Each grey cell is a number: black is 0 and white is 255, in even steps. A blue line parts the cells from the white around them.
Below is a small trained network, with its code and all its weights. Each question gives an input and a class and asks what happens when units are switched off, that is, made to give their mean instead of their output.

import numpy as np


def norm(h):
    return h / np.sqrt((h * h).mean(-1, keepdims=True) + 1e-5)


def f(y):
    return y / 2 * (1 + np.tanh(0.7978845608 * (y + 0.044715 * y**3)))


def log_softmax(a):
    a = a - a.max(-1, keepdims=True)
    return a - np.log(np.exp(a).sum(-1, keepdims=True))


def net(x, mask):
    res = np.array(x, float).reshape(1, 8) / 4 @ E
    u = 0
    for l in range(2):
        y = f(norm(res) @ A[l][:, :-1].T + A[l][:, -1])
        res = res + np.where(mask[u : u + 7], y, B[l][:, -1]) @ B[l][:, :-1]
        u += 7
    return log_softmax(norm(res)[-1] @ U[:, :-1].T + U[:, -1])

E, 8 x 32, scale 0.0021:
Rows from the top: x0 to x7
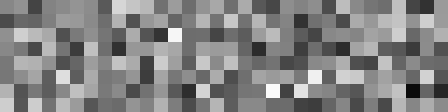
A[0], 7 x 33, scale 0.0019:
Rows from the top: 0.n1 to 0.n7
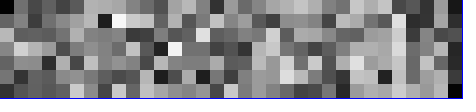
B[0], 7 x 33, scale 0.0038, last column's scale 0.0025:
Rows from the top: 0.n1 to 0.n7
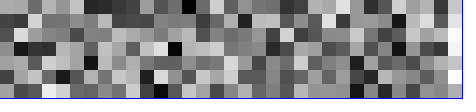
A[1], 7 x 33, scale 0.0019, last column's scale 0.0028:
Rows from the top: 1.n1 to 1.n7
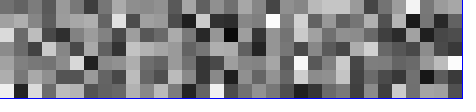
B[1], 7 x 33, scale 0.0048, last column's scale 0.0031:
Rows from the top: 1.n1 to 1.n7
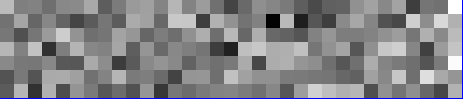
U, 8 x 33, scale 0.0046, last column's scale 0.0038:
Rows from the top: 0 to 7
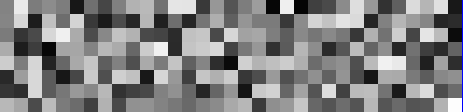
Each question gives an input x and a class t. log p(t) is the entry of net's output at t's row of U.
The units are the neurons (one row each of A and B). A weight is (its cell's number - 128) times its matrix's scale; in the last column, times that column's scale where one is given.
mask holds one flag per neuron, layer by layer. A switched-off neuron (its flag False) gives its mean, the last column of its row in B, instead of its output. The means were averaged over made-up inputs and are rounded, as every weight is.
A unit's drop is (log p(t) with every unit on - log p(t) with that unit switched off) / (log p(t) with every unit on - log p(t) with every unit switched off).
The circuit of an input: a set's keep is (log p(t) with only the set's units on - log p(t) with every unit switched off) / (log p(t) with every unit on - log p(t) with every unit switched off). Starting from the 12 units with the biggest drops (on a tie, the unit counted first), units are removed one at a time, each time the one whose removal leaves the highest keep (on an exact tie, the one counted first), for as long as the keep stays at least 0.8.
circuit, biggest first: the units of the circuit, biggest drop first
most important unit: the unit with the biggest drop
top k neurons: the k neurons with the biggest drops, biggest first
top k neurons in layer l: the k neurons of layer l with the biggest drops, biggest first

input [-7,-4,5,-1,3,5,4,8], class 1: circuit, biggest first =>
[1.n7]
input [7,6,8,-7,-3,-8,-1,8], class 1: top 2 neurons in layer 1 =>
[1.n7; 1.n4]
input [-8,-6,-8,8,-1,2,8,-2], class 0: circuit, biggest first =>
[1.n2; 0.n4; 0.n2]
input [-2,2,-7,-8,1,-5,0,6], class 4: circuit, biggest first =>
[0.n4; 1.n1]
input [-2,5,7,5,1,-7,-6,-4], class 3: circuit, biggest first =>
[0.n4; 0.n3]
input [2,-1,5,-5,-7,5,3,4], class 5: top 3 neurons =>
[0.n6; 1.n4; 0.n1]
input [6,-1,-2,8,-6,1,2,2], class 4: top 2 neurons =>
[1.n4; 0.n4]
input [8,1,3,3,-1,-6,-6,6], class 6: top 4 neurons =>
[0.n2; 0.n1; 0.n3; 1.n2]
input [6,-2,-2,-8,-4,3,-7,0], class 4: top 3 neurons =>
[0.n3; 1.n1; 1.n2]
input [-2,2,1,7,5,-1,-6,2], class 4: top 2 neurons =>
[1.n4; 0.n3]
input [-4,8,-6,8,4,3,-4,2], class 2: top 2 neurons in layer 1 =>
[1.n5; 1.n1]
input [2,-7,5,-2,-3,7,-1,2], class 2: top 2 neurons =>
[1.n6; 1.n3]
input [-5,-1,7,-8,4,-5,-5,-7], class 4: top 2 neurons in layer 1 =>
[1.n1; 1.n7]
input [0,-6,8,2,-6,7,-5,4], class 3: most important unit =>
0.n4
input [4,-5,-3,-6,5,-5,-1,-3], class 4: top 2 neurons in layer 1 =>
[1.n5; 1.n1]
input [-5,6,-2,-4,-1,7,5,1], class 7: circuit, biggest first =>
[0.n5; 1.n5; 1.n3]
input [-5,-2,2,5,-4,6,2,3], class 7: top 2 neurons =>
[0.n5; 1.n1]
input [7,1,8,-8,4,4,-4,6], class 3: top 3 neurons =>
[0.n4; 0.n1; 1.n4]
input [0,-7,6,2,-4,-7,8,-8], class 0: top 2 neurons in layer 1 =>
[1.n2; 1.n7]
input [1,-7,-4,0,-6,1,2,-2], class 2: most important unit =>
1.n6
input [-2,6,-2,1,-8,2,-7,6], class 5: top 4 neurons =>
[0.n6; 0.n3; 1.n2; 0.n1]
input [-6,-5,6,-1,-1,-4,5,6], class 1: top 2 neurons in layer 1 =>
[1.n7; 1.n1]
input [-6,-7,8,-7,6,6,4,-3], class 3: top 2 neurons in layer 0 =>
[0.n4; 0.n2]
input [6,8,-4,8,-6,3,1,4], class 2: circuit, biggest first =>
[0.n7; 0.n4]
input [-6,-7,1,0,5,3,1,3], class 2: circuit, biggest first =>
[1.n6; 1.n3]
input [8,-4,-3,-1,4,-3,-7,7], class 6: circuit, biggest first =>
[0.n2; 0.n3]
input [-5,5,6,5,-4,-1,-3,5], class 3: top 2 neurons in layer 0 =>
[0.n4; 0.n1]
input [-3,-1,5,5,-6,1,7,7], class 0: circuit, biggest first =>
[1.n2]
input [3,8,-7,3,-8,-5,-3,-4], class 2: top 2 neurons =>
[0.n7; 0.n4]
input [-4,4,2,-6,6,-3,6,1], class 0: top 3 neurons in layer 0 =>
[0.n6; 0.n2; 0.n5]
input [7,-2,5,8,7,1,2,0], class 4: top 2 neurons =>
[1.n4; 0.n6]
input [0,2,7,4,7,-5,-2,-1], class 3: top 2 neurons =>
[0.n4; 0.n6]
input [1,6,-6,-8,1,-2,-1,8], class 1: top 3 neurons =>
[1.n7; 0.n4; 1.n4]
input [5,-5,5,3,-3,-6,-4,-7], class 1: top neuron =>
[0.n1]
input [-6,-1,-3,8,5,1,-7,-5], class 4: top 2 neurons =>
[1.n4; 0.n3]
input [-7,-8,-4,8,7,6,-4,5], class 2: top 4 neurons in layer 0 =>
[0.n6; 0.n2; 0.n4; 0.n3]
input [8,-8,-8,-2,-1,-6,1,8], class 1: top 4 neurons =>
[1.n7; 0.n4; 0.n7; 0.n5]
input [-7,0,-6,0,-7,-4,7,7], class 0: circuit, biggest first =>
[1.n2; 0.n2; 0.n4]
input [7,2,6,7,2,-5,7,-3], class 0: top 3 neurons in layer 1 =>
[1.n2; 1.n5; 1.n1]
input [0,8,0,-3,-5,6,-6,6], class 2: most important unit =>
0.n5
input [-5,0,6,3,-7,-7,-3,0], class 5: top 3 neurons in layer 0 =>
[0.n6; 0.n2; 0.n5]
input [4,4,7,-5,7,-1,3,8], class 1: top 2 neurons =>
[1.n7; 0.n6]
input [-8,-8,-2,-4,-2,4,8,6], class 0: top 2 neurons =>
[1.n2; 0.n2]
